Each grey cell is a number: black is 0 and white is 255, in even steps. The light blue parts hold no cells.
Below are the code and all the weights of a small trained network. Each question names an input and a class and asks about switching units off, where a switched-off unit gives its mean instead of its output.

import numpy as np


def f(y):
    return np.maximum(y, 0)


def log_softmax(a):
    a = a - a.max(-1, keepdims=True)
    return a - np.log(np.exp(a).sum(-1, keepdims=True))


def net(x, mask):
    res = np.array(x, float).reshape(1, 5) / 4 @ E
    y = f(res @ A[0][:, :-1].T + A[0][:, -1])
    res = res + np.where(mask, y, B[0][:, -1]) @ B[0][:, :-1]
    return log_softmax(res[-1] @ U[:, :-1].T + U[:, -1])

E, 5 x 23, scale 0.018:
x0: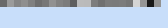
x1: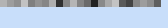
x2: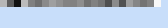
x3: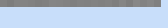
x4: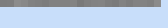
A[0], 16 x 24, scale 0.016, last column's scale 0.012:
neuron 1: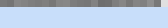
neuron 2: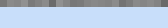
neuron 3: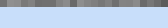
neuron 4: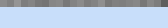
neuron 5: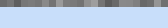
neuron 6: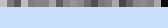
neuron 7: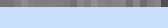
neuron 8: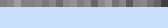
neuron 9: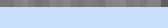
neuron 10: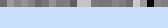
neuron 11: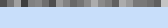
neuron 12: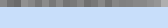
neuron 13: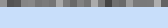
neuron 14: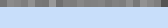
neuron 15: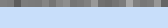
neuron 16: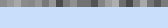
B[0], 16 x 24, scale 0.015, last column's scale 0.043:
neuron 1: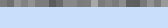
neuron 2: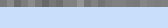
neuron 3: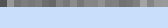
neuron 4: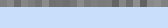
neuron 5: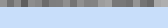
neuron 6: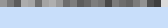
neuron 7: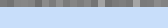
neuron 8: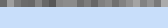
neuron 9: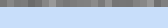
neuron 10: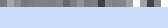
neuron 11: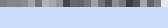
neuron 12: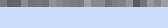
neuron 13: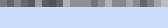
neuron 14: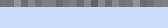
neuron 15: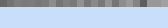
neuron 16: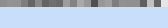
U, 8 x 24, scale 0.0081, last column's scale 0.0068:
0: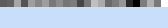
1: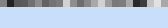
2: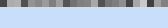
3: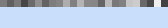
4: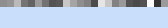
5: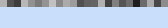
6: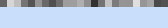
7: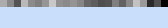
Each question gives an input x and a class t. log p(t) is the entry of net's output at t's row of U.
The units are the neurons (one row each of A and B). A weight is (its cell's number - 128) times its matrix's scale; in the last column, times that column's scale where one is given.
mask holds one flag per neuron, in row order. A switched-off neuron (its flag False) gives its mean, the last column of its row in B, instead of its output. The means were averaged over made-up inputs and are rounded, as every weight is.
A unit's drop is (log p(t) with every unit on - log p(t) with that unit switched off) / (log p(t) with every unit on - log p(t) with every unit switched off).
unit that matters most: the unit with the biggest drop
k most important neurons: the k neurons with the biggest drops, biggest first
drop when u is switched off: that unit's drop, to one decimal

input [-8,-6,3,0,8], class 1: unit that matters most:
neuron 10
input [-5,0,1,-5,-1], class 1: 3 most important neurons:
neuron 10; neuron 11; neuron 6
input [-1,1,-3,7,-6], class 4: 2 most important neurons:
neuron 10; neuron 6
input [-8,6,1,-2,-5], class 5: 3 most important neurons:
neuron 6; neuron 10; neuron 13
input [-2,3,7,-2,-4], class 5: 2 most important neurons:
neuron 10; neuron 6
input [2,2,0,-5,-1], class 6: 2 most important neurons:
neuron 11; neuron 6
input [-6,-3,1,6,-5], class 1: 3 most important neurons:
neuron 10; neuron 6; neuron 13
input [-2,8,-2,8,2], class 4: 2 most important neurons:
neuron 10; neuron 16
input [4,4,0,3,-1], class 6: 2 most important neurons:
neuron 11; neuron 16
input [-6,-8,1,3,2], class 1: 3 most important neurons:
neuron 13; neuron 10; neuron 6
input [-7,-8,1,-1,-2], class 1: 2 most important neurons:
neuron 13; neuron 10
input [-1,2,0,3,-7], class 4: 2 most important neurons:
neuron 10; neuron 11
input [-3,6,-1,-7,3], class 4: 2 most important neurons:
neuron 10; neuron 16
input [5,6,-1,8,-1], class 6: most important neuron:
neuron 16
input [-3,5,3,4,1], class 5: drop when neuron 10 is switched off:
1.0
